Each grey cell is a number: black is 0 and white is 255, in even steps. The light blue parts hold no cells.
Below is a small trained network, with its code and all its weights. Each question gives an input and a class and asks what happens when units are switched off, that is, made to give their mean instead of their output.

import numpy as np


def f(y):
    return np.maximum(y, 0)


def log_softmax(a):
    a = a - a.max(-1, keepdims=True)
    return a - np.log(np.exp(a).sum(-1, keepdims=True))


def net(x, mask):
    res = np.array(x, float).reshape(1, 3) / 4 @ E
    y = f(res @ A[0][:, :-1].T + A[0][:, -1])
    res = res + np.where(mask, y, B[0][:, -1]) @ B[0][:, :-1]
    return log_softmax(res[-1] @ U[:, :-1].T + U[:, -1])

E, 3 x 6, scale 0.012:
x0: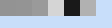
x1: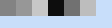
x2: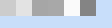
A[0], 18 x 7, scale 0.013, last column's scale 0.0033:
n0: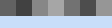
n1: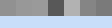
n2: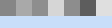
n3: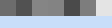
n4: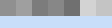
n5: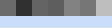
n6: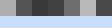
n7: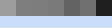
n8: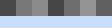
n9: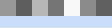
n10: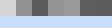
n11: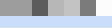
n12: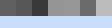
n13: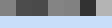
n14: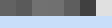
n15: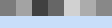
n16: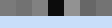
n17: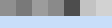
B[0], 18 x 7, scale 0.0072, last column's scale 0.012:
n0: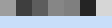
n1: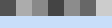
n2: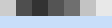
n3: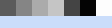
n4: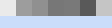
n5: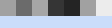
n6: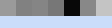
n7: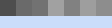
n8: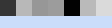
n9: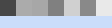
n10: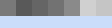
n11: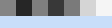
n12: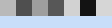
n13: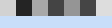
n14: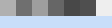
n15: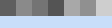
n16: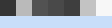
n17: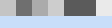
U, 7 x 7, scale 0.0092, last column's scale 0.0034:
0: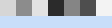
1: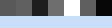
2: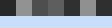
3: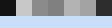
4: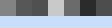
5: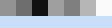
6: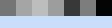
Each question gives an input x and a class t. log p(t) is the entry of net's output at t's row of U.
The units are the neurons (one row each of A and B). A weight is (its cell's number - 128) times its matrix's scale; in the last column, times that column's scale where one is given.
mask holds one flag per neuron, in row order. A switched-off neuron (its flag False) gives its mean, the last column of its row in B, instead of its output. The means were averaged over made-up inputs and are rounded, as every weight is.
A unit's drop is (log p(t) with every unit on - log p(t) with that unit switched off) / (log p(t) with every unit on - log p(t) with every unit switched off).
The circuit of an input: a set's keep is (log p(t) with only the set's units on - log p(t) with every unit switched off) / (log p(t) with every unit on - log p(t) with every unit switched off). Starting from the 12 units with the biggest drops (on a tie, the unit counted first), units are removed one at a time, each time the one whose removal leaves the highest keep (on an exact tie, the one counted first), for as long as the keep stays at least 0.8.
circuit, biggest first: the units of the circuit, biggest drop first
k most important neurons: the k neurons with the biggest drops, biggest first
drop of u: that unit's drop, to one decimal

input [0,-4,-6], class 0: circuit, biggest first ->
[n13]
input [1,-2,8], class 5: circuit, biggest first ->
[n2; n10]
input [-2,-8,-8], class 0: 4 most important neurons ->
[n13; n5; n12; n14]
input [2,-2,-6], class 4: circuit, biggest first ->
[n3; n0]
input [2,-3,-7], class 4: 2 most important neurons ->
[n3; n0]
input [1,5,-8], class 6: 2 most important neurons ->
[n17; n3]
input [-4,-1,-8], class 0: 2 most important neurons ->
[n13; n12]
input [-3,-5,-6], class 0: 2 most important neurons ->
[n13; n5]
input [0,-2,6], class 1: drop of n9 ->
0.1
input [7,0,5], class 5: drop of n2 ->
0.2
